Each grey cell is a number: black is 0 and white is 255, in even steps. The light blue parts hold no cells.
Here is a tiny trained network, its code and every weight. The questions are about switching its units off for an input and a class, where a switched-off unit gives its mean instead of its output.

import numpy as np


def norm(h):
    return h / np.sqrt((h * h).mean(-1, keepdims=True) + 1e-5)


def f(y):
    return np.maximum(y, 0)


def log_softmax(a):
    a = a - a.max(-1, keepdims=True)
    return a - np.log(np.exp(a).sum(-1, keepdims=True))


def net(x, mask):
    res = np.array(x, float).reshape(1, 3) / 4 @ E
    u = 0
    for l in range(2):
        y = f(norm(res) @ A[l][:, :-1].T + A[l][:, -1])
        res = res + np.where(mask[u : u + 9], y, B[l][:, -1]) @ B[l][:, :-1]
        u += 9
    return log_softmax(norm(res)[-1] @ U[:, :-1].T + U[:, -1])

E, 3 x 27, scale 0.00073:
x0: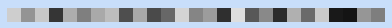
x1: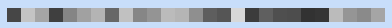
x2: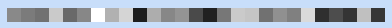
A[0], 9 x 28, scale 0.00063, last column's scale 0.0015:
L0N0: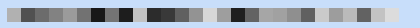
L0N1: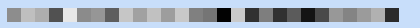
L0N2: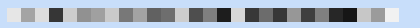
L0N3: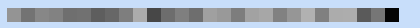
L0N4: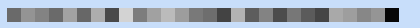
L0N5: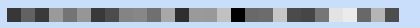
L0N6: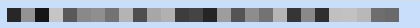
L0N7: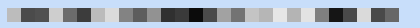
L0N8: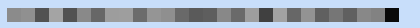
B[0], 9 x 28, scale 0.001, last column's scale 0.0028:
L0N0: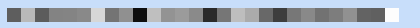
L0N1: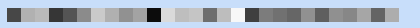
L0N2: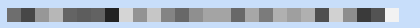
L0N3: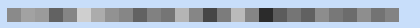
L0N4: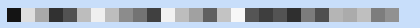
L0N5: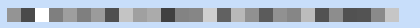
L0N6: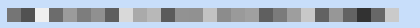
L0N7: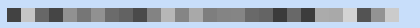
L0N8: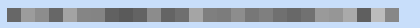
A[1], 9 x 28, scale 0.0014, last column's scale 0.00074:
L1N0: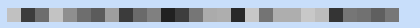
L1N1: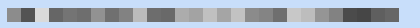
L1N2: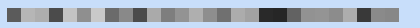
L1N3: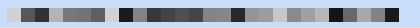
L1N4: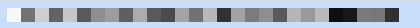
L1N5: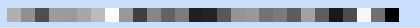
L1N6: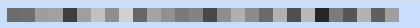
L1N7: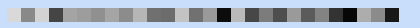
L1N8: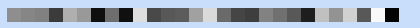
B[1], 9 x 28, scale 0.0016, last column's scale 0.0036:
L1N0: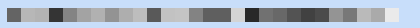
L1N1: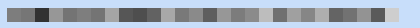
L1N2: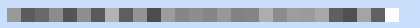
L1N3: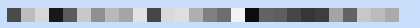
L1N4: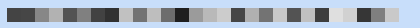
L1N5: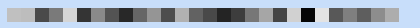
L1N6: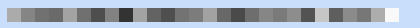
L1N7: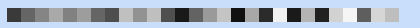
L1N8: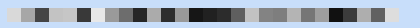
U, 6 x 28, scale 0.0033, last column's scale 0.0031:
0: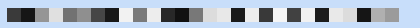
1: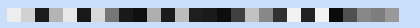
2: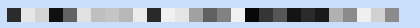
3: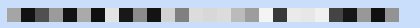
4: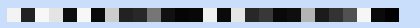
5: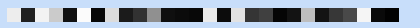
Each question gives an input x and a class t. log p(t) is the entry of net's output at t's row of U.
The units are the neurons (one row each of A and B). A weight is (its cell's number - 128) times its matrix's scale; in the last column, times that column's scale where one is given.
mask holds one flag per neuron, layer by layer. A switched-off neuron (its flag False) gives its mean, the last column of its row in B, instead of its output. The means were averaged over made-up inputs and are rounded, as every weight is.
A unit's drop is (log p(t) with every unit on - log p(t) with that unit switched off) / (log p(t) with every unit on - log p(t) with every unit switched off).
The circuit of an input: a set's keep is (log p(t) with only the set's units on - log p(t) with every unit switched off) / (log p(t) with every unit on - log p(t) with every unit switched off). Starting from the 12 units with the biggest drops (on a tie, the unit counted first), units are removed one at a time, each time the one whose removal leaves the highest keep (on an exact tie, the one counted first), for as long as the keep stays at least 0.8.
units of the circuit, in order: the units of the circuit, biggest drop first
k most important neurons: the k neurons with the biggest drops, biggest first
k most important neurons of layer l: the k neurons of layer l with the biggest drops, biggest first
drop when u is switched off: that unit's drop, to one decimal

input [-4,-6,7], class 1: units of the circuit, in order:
[L1N5]
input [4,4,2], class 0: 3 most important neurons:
[L1N7; L1N0; L0N0]
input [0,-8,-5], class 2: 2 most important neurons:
[L1N3; L1N0]
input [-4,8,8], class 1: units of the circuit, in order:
[L1N5; L1N6]
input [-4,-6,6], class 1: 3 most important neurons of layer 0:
[L0N7; L0N6; L0N2]
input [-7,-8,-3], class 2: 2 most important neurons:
[L1N0; L0N2]
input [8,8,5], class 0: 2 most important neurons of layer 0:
[L0N0; L0N7]
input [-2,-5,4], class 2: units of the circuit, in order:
[L0N0; L1N0]
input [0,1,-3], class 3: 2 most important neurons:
[L0N0; L1N2]
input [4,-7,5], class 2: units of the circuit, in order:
[L1N3; L1N0]
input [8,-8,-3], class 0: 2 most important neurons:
[L1N4; L1N7]
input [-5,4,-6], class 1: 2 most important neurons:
[L1N8; L0N2]
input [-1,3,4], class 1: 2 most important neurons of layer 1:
[L1N6; L1N0]
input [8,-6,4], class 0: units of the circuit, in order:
[L1N4]
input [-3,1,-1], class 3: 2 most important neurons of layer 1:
[L1N7; L1N4]
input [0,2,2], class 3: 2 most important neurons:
[L1N8; L1N0]
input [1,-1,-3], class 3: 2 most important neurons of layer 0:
[L0N0; L0N7]
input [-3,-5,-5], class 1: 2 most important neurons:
[L1N8; L0N5]
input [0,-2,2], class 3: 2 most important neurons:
[L0N7; L1N8]
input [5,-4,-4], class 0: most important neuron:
[L1N4]
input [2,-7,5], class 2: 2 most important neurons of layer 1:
[L1N3; L1N0]
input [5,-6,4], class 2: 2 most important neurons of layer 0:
[L0N5; L0N6]
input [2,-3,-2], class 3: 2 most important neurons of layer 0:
[L0N0; L0N2]
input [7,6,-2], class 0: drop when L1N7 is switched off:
0.5
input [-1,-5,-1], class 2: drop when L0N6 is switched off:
0.0
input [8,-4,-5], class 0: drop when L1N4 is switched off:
0.7
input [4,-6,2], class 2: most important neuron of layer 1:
[L1N0]
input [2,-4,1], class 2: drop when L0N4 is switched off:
0.1
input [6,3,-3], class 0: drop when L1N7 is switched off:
0.4
